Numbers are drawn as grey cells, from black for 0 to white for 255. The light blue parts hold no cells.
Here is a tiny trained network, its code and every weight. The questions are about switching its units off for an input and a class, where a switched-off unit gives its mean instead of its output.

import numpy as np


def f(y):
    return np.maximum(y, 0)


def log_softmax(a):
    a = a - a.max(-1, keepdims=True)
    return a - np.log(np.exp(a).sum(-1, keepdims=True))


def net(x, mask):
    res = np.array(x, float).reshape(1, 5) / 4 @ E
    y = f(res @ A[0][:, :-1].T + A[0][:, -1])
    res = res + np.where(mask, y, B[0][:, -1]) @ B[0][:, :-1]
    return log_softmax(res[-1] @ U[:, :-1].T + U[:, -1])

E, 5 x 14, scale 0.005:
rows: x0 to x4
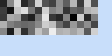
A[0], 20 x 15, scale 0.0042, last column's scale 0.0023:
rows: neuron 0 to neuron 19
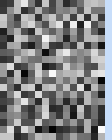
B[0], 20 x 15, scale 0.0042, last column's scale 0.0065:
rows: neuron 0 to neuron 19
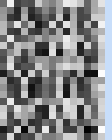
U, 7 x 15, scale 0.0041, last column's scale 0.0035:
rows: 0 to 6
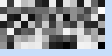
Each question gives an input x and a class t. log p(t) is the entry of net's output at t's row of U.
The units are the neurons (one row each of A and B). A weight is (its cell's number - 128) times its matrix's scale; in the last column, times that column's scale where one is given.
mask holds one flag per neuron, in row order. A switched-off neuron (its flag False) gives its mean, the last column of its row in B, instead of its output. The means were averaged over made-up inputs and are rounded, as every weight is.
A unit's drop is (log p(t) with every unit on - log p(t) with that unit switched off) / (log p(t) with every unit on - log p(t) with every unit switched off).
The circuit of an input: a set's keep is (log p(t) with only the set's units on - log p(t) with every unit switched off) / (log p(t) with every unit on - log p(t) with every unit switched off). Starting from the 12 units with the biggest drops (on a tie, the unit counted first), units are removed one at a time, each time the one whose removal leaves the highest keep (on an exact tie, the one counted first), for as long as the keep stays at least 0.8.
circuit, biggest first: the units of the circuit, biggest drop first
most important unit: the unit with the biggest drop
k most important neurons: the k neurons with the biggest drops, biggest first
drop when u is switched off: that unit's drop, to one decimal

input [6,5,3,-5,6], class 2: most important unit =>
neuron 13
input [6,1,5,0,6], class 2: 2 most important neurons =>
[neuron 13; neuron 4]
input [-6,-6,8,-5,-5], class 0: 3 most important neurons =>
[neuron 15; neuron 6; neuron 16]
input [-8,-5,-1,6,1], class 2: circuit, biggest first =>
[neuron 12; neuron 2]
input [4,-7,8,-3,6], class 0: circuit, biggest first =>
[neuron 15; neuron 6]
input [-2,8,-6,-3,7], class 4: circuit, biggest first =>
[neuron 5; neuron 0]
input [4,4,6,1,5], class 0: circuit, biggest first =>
[neuron 15; neuron 6]
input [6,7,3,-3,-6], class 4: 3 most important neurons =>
[neuron 0; neuron 14; neuron 5]
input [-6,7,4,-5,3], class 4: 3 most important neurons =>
[neuron 0; neuron 5; neuron 8]
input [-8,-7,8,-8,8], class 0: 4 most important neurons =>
[neuron 15; neuron 6; neuron 16; neuron 18]
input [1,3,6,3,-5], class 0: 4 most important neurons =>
[neuron 15; neuron 6; neuron 16; neuron 10]
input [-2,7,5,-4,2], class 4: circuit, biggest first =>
[neuron 0; neuron 5]
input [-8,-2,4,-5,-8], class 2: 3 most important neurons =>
[neuron 2; neuron 12; neuron 10]
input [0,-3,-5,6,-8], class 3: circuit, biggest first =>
[neuron 18]
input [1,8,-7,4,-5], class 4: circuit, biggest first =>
[neuron 14; neuron 0]
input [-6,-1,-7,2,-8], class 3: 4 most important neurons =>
[neuron 18; neuron 15; neuron 6; neuron 16]
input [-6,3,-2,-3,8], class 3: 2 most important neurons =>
[neuron 10; neuron 8]
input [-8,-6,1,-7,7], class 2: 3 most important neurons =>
[neuron 12; neuron 2; neuron 18]
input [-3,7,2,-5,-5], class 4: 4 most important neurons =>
[neuron 0; neuron 14; neuron 10; neuron 5]
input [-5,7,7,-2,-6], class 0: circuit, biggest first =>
[neuron 15]
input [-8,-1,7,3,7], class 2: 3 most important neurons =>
[neuron 12; neuron 2; neuron 3]
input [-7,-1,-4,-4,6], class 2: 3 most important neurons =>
[neuron 12; neuron 2; neuron 18]
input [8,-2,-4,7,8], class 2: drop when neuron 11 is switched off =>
0.2
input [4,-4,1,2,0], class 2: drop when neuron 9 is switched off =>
-0.1
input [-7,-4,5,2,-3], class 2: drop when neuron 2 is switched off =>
0.4
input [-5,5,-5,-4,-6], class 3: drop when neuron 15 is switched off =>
0.2
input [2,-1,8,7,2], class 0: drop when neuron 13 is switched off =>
0.0
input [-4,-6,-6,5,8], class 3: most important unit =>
neuron 10
